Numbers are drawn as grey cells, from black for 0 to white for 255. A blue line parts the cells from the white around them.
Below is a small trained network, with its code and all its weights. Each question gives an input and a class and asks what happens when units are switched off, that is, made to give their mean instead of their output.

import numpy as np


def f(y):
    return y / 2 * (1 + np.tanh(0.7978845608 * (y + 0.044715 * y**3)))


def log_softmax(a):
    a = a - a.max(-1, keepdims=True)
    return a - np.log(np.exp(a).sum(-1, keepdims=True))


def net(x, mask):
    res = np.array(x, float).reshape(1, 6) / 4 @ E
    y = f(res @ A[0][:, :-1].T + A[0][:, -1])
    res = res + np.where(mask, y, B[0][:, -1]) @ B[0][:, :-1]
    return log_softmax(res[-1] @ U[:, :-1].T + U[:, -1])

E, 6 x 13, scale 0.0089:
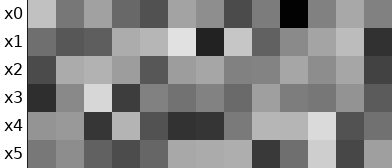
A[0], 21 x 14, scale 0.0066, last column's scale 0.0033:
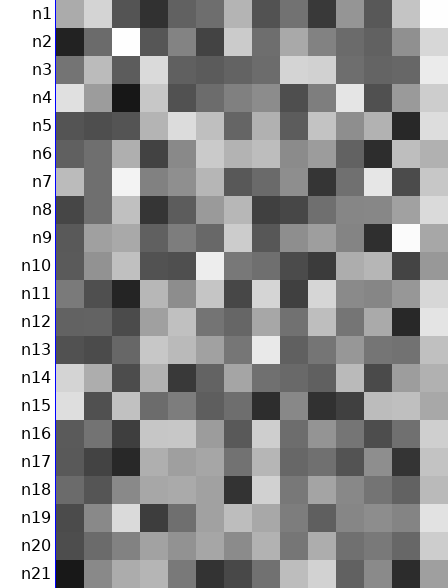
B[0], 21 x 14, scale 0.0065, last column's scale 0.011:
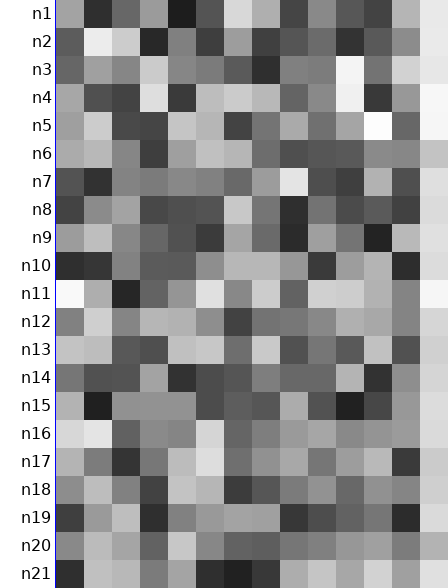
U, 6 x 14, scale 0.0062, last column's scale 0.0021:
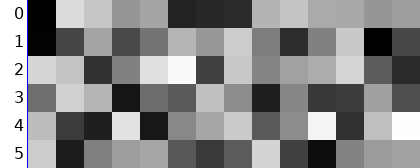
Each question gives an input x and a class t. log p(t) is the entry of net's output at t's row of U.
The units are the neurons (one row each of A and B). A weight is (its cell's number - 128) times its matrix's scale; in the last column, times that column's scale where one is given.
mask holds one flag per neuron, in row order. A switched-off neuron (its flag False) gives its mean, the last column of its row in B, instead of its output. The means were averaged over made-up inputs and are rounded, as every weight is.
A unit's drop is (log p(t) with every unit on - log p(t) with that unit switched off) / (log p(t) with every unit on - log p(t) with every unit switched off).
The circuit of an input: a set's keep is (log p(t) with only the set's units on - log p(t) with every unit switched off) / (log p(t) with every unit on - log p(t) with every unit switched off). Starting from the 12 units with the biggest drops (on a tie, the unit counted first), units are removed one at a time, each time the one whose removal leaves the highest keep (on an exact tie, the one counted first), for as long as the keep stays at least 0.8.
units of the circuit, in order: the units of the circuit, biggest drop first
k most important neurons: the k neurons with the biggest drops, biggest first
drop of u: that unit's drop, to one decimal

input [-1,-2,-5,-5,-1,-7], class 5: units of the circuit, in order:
[n15]
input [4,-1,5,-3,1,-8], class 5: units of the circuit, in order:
[n15, n7]
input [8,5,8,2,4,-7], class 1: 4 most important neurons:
[n10, n7, n2, n9]
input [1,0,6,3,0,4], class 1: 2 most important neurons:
[n10, n9]
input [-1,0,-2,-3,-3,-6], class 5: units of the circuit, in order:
[n11, n15]
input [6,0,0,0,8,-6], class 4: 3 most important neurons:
[n2, n4, n5]
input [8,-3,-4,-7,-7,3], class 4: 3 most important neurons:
[n1, n2, n14]
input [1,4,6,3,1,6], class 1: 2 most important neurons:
[n10, n19]
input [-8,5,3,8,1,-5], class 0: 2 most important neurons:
[n21, n3]
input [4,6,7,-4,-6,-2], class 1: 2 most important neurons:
[n10, n7]
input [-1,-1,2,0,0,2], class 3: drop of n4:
0.3
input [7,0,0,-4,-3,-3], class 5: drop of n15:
0.2
